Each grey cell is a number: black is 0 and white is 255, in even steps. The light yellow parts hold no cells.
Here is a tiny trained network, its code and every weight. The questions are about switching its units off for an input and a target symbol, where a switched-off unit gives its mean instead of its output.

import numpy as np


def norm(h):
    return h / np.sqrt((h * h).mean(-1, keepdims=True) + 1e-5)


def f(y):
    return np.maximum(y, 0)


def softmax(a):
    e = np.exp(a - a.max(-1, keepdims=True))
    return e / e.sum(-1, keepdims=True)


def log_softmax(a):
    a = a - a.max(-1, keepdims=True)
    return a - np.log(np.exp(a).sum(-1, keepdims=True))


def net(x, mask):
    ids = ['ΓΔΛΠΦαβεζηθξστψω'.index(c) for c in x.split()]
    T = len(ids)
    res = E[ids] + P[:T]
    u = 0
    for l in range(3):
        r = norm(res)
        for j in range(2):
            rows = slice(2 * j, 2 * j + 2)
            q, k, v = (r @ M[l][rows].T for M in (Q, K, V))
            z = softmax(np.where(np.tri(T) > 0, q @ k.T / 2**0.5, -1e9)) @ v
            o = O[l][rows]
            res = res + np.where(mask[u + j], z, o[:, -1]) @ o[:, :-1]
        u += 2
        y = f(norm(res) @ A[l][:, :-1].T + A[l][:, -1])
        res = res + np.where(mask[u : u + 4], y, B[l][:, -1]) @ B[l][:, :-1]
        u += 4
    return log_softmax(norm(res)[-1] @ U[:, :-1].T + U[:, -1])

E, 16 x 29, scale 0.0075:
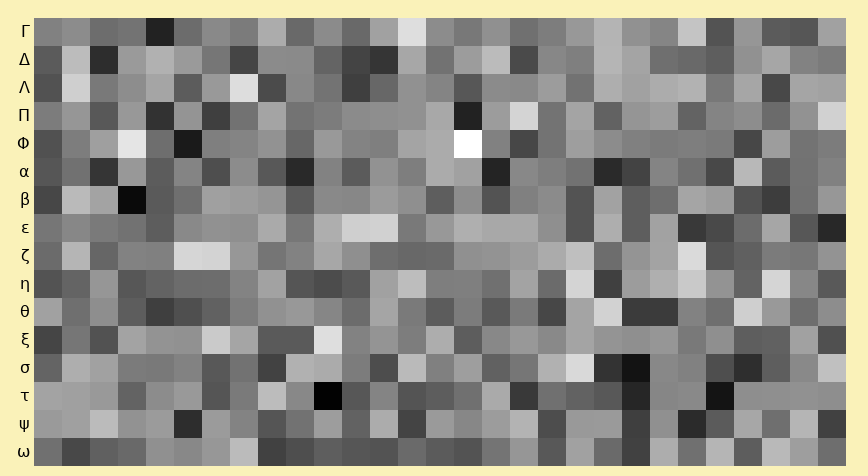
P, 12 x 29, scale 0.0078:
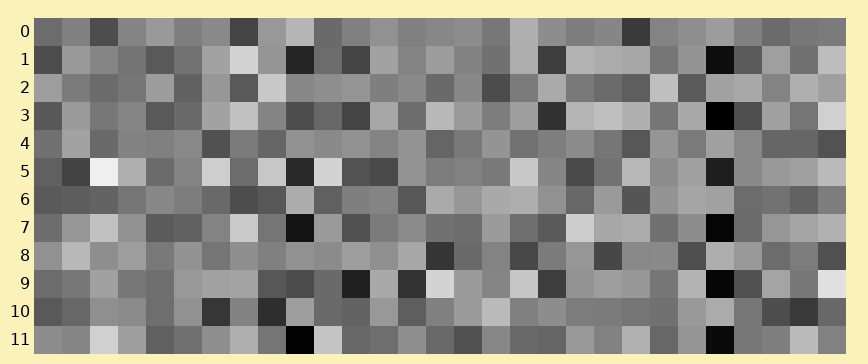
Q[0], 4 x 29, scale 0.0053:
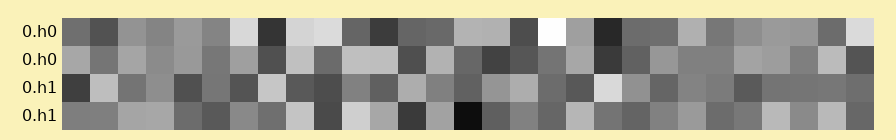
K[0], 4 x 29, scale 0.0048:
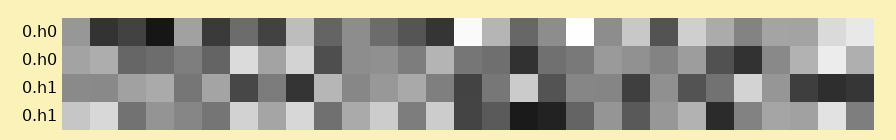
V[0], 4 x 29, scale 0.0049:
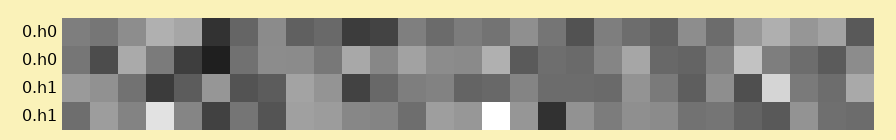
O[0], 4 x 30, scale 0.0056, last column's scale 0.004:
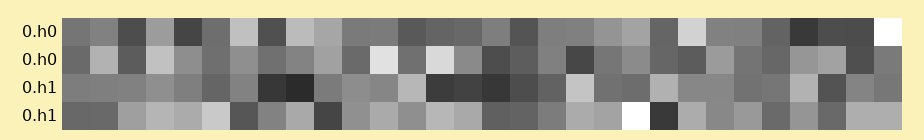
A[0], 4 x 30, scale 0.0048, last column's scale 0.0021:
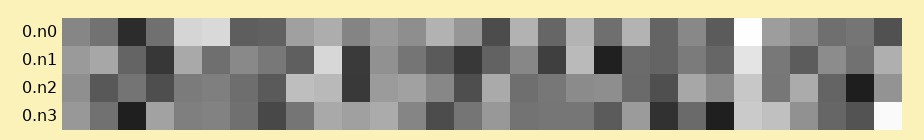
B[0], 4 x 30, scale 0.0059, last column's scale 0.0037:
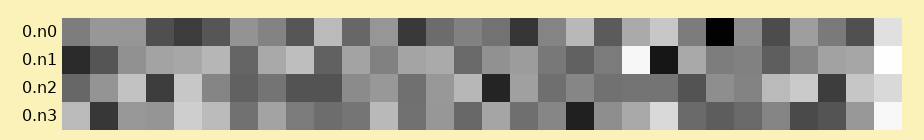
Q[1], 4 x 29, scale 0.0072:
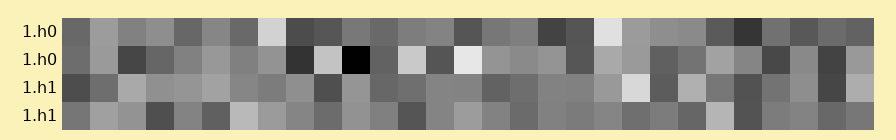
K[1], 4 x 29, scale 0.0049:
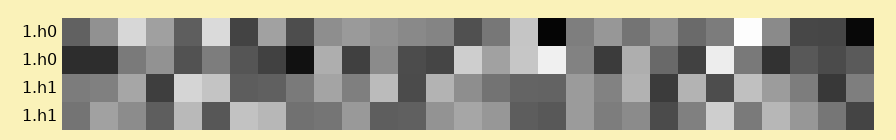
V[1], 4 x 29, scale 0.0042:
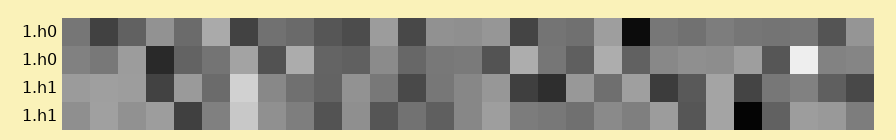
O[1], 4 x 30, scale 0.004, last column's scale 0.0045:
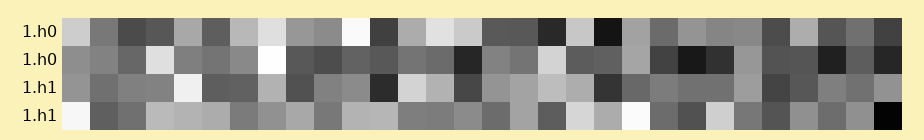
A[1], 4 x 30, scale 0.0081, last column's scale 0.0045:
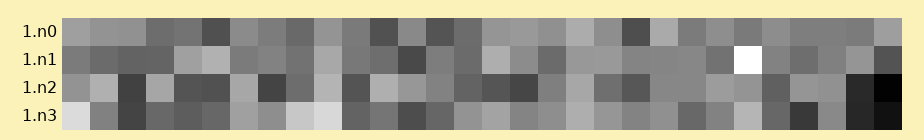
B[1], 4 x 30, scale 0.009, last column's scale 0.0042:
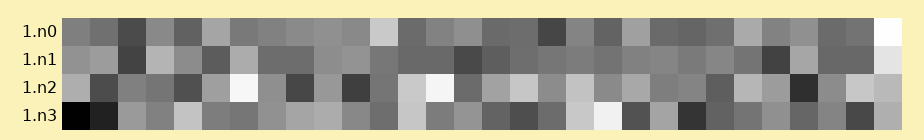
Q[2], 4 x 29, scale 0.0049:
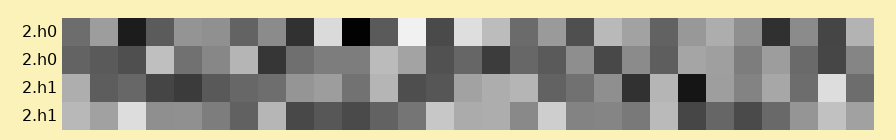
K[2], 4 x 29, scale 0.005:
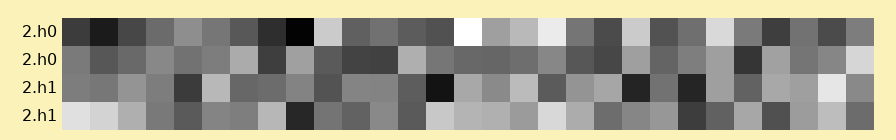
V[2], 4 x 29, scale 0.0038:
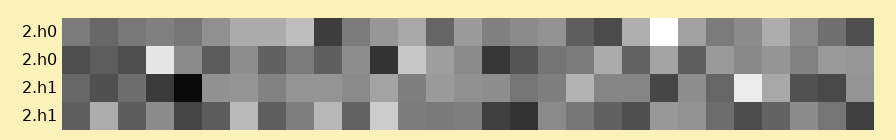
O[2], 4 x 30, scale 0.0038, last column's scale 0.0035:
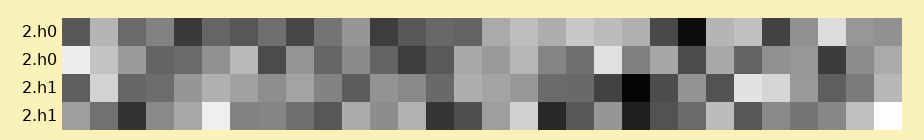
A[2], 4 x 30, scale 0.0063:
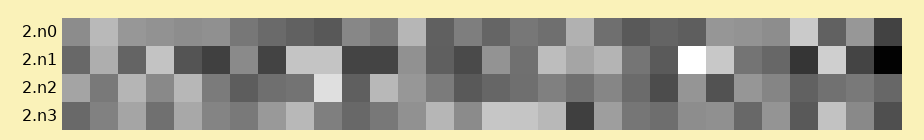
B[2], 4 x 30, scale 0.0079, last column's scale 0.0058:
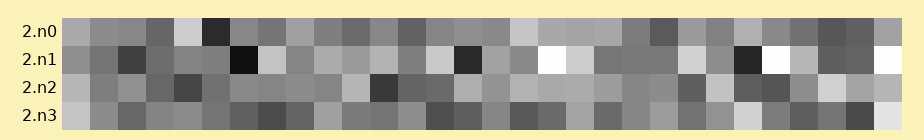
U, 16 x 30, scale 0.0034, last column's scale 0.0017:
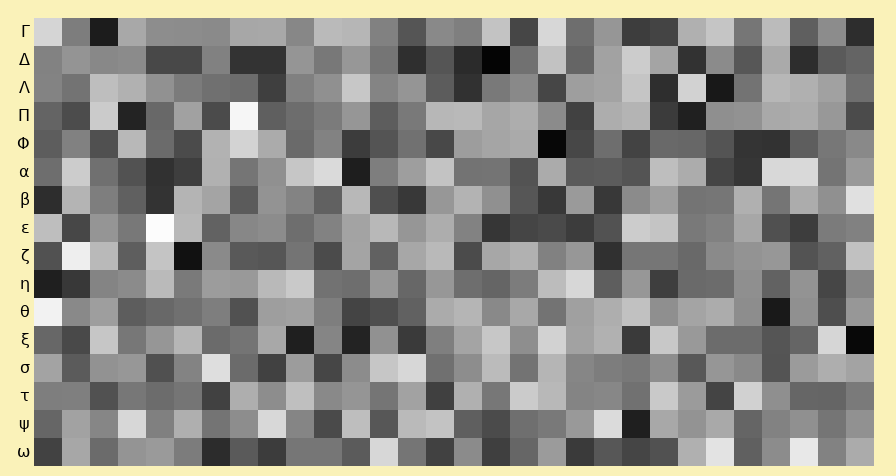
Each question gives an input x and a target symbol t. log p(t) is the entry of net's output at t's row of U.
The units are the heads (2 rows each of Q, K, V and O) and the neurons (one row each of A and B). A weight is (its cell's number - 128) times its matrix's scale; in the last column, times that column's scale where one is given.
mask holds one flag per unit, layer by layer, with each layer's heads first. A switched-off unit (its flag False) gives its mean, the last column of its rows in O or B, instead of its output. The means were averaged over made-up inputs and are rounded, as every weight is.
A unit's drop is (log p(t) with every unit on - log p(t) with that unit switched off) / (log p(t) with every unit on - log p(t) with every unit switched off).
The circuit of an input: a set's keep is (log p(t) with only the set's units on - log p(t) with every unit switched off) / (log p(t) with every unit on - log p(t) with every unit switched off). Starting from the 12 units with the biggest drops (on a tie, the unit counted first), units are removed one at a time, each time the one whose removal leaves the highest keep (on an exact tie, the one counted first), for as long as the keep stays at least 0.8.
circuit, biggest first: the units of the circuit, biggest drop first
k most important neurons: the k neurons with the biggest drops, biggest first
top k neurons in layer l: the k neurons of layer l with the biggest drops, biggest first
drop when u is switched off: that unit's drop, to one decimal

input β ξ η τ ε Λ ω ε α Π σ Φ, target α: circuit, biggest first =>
1.h0
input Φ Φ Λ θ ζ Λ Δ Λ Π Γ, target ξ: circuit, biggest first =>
0.h1, 0.h0
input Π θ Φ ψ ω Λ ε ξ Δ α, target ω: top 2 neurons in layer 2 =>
2.n3, 2.n1
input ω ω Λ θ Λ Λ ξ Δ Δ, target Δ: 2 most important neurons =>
0.n0, 1.n1
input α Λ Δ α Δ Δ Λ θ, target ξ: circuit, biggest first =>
0.h1, 0.h0
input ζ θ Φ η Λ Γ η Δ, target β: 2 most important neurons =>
1.n0, 0.n1
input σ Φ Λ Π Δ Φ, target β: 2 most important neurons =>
1.n0, 0.n1
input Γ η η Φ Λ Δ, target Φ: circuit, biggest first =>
1.h0, 2.n1
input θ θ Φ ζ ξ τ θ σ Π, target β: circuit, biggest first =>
1.h1, 2.n1
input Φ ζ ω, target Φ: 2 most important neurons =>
0.n2, 1.n1
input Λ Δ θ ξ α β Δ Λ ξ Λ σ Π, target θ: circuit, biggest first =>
0.h1, 2.n3
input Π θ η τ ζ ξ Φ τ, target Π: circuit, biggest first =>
0.h0, 2.h1
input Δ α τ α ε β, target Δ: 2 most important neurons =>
0.n1, 1.n0
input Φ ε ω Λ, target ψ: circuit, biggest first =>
0.h1
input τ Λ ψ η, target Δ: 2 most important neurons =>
1.n0, 0.n1
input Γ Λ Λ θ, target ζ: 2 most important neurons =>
2.n0, 1.n2
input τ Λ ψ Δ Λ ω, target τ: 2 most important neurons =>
2.n1, 0.n3
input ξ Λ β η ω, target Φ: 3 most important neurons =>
0.n2, 0.n1, 1.n1
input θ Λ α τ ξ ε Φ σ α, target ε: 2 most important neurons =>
0.n3, 2.n1
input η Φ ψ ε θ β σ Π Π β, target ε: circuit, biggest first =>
2.h0
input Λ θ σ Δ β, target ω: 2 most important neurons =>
0.n1, 2.n3
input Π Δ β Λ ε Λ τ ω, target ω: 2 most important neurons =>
0.n0, 2.n3
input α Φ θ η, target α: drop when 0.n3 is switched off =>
0.1
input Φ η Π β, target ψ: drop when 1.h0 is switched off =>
0.0
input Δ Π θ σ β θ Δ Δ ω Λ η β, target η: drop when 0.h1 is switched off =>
1.1
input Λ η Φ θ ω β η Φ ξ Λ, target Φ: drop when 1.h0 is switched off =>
0.6
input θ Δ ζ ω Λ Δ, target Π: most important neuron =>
1.n0
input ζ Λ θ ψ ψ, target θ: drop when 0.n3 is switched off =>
0.4
